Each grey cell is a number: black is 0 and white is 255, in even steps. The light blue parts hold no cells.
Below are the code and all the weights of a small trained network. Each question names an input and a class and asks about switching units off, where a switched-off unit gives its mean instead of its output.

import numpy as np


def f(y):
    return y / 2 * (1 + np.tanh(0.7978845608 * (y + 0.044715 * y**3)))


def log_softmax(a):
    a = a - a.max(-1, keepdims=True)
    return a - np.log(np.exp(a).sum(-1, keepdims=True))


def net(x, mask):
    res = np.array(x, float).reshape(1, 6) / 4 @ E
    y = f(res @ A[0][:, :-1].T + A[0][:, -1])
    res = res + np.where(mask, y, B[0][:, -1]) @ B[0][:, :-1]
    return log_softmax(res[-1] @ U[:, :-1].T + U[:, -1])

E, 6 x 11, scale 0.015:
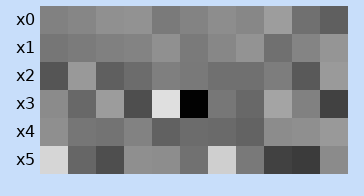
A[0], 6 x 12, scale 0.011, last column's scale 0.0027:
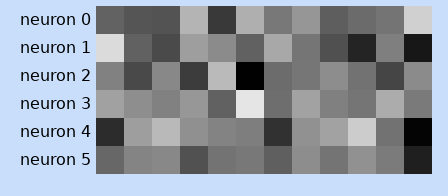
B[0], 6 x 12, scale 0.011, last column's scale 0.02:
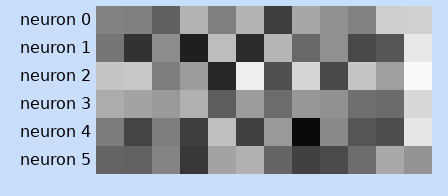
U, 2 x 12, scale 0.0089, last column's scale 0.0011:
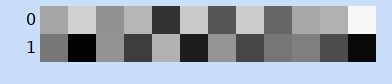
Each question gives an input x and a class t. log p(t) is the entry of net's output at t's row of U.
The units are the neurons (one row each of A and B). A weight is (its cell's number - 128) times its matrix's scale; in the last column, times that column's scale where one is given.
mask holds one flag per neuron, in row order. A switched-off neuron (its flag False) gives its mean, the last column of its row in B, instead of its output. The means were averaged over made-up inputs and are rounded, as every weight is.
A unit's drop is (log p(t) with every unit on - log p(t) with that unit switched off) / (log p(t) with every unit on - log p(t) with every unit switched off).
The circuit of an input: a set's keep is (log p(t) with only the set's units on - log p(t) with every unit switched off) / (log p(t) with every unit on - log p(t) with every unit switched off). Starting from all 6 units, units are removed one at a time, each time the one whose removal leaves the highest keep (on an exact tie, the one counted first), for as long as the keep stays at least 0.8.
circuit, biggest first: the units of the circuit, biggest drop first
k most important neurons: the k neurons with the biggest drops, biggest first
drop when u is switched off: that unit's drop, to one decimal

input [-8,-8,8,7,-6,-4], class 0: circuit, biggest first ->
(neuron 2)
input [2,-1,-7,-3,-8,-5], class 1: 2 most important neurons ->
(neuron 2; neuron 4)
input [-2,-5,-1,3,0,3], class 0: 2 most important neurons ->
(neuron 4; neuron 2)
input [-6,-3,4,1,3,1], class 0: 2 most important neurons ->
(neuron 4; neuron 1)
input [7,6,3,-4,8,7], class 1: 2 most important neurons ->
(neuron 1; neuron 2)
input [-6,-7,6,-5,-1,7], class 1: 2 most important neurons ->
(neuron 1; neuron 2)
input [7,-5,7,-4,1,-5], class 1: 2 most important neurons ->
(neuron 2; neuron 4)
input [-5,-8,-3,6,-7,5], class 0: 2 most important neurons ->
(neuron 2; neuron 4)
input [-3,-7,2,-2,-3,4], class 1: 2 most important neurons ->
(neuron 2; neuron 1)
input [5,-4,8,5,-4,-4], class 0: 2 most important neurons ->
(neuron 2; neuron 1)
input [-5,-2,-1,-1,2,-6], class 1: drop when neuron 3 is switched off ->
0.0
